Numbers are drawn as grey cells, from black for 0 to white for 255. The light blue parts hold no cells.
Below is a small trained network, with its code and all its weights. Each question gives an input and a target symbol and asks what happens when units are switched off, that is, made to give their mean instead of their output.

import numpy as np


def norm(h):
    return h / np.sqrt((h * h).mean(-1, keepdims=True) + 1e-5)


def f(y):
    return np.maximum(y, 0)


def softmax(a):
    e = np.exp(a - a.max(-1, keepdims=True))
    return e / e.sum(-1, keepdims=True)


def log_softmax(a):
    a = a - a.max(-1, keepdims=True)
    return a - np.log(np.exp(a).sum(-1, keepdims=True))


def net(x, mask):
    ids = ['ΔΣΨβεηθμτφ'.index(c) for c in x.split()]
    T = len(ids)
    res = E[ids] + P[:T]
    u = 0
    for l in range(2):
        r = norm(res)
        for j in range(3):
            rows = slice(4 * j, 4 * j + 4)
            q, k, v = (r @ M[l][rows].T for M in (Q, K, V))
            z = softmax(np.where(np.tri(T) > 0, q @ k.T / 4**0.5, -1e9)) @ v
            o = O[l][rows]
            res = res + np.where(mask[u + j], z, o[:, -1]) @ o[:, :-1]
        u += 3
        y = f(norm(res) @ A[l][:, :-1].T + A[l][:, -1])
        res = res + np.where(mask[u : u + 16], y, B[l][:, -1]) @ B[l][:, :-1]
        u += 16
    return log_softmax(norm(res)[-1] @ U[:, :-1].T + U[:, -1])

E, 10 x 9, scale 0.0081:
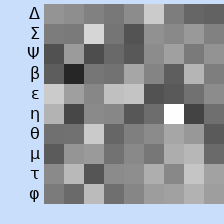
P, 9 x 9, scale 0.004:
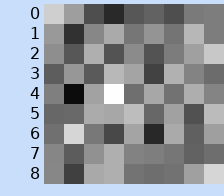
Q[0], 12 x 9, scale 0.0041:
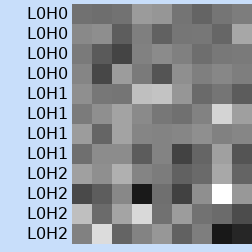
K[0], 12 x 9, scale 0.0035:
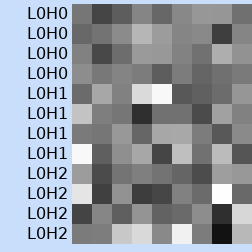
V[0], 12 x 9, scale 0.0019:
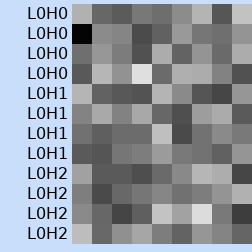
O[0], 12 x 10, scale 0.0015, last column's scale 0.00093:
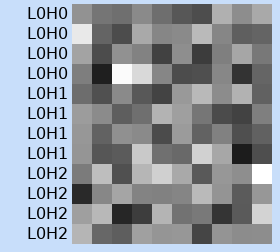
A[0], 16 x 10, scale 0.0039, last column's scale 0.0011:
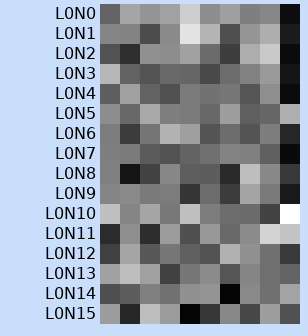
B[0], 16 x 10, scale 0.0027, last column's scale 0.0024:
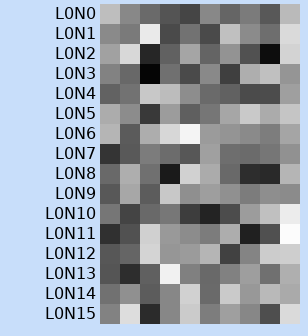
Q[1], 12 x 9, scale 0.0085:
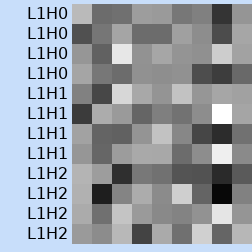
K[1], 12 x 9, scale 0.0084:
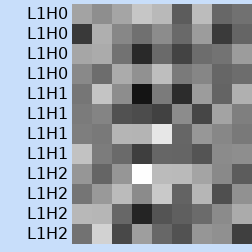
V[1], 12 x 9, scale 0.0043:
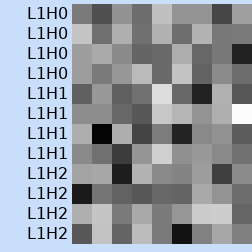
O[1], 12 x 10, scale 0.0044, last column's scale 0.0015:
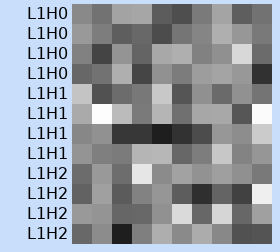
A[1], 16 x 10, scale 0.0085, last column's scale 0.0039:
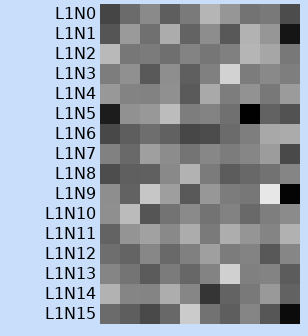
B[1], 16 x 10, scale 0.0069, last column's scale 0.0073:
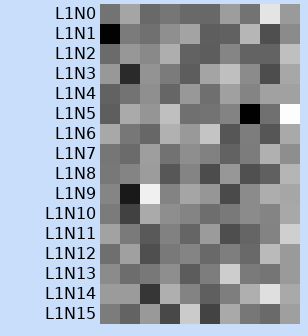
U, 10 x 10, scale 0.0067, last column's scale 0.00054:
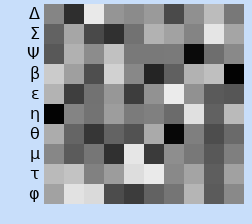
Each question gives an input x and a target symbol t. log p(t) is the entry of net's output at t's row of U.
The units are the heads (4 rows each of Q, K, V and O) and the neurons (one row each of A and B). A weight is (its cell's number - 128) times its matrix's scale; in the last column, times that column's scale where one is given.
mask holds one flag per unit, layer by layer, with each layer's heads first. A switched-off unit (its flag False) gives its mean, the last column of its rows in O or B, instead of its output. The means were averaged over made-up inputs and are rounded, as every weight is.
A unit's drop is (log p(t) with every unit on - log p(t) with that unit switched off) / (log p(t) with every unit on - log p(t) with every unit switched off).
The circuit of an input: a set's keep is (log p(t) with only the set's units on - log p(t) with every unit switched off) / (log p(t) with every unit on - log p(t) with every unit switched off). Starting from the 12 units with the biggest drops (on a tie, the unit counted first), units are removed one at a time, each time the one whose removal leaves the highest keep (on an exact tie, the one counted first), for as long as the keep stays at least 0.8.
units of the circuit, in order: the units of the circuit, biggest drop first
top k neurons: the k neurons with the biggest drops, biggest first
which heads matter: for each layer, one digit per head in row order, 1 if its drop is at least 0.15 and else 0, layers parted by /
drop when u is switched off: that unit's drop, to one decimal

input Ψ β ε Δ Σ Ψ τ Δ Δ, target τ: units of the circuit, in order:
[L1H1, L1N5, L1H2]
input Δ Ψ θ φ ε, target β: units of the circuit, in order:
[L1N14]
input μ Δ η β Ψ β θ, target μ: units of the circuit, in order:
[L1H2, L1N5]
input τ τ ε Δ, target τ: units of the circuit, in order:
[L0N11, L1N5, L1H2]
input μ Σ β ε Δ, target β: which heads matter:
000 / 010
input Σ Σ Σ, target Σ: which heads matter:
000 / 001
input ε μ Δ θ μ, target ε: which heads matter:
000 / 001
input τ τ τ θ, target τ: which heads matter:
000 / 010
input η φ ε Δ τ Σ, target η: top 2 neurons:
[L1N1, L0N15]
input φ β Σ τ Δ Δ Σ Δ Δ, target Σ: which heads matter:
000 / 011
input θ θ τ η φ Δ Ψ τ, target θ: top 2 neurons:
[L1N6, L1N5]
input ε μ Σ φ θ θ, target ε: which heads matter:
000 / 001
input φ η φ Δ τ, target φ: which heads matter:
000 / 011
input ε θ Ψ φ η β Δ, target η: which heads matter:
000 / 011
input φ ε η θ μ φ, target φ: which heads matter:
000 / 010
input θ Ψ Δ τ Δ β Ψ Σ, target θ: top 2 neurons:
[L0N11, L1N6]
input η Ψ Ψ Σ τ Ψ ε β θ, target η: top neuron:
[L0N11]
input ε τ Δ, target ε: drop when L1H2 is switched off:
1.0
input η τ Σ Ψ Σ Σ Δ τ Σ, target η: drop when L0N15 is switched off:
0.2
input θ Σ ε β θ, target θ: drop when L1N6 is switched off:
0.2
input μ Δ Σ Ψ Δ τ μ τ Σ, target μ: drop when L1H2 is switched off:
1.2
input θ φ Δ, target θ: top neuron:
[L1N6]
